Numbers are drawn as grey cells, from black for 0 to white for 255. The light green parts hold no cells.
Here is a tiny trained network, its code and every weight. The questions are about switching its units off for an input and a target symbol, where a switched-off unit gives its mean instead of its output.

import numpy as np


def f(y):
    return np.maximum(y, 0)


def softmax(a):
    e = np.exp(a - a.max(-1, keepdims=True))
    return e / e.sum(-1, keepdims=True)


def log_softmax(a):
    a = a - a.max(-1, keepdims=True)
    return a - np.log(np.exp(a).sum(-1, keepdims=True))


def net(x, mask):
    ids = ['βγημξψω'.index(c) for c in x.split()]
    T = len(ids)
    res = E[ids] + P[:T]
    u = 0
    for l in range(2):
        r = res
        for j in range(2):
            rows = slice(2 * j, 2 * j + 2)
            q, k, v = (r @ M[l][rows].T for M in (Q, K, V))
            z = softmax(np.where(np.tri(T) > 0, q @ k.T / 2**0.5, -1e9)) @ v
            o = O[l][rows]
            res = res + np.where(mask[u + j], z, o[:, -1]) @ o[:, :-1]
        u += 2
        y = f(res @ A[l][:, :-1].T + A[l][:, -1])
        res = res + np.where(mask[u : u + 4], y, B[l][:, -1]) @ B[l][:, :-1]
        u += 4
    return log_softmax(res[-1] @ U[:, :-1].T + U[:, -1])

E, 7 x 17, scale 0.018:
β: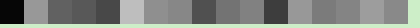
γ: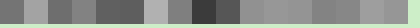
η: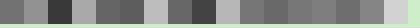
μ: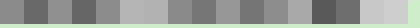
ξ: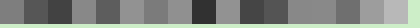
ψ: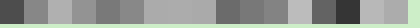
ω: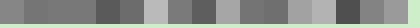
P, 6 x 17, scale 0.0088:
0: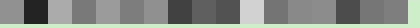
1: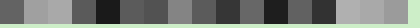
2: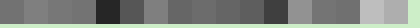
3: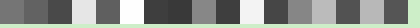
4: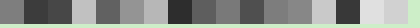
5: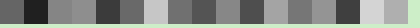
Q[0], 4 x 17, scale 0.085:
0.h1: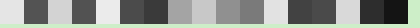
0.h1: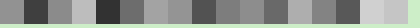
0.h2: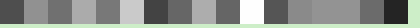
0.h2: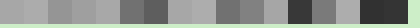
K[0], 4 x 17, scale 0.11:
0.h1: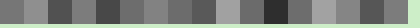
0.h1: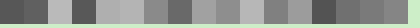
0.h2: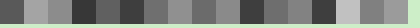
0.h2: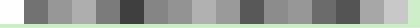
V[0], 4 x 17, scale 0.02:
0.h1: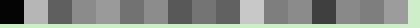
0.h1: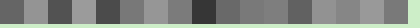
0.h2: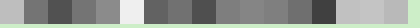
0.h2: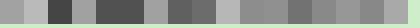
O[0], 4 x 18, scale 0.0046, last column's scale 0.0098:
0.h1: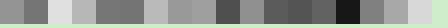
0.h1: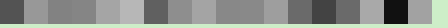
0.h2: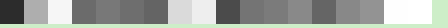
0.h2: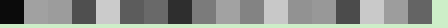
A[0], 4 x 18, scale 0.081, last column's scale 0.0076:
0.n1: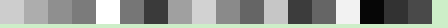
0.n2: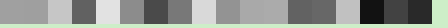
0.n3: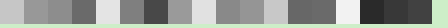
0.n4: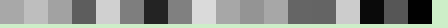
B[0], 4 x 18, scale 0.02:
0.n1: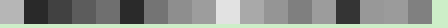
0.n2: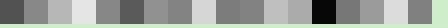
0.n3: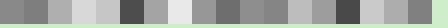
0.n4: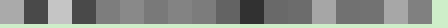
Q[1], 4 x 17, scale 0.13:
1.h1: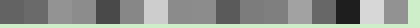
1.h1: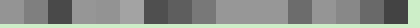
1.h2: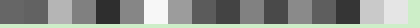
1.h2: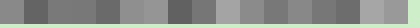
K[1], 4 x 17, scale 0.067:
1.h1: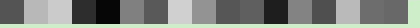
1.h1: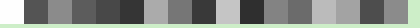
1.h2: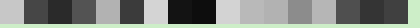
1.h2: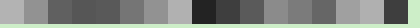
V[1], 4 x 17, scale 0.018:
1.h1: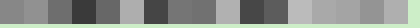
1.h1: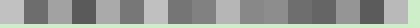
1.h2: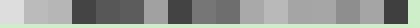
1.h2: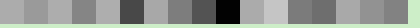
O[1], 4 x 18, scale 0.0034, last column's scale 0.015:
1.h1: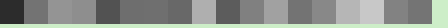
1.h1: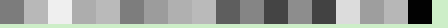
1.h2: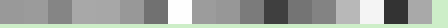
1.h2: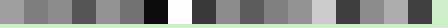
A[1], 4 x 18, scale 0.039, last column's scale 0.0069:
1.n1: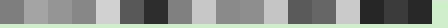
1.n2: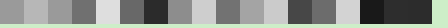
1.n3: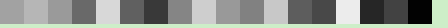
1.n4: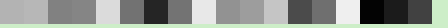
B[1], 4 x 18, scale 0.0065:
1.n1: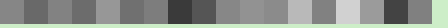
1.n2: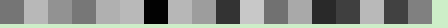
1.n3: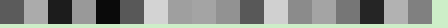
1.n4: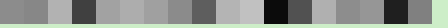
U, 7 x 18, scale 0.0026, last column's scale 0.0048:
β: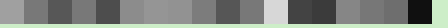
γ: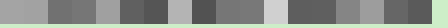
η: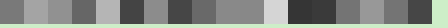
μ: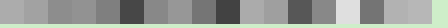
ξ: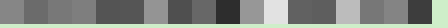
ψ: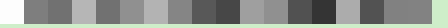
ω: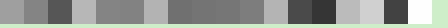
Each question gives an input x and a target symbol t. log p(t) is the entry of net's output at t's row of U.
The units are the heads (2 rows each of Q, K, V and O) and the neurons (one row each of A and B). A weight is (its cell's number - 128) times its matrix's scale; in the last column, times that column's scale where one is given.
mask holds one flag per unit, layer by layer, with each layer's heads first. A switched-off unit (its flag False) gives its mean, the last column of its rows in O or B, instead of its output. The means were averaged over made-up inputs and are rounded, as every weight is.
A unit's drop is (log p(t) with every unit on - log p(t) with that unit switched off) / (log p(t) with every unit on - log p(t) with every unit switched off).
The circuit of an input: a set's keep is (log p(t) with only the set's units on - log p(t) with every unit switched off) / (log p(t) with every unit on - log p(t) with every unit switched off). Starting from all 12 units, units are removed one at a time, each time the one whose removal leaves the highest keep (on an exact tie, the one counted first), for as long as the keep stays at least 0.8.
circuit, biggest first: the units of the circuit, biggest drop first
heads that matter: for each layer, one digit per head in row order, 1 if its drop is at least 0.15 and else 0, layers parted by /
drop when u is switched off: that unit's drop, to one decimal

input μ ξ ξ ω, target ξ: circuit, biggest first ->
1.h2, 0.h2, 1.h1
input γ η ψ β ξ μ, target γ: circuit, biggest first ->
1.h2
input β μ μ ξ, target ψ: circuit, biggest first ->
0.h1, 1.h1, 0.h2
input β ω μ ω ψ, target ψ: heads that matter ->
11 / 10
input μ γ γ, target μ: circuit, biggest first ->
0.h2, 0.h1
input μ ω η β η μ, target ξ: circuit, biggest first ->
1.h2, 1.h1, 0.h2
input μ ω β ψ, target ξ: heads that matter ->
01 / 01
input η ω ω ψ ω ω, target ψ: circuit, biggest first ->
0.h1, 0.h2
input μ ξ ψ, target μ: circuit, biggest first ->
0.h2, 0.h1
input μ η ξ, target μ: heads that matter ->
11 / 10
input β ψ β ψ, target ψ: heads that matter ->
10 / 10
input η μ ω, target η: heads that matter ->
01 / 00
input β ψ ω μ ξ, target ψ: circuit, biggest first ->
1.h1, 0.h1, 0.h2
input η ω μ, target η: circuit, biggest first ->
0.h2
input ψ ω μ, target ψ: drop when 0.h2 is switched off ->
0.4
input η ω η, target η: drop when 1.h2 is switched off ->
0.1
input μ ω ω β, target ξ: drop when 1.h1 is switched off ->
0.4
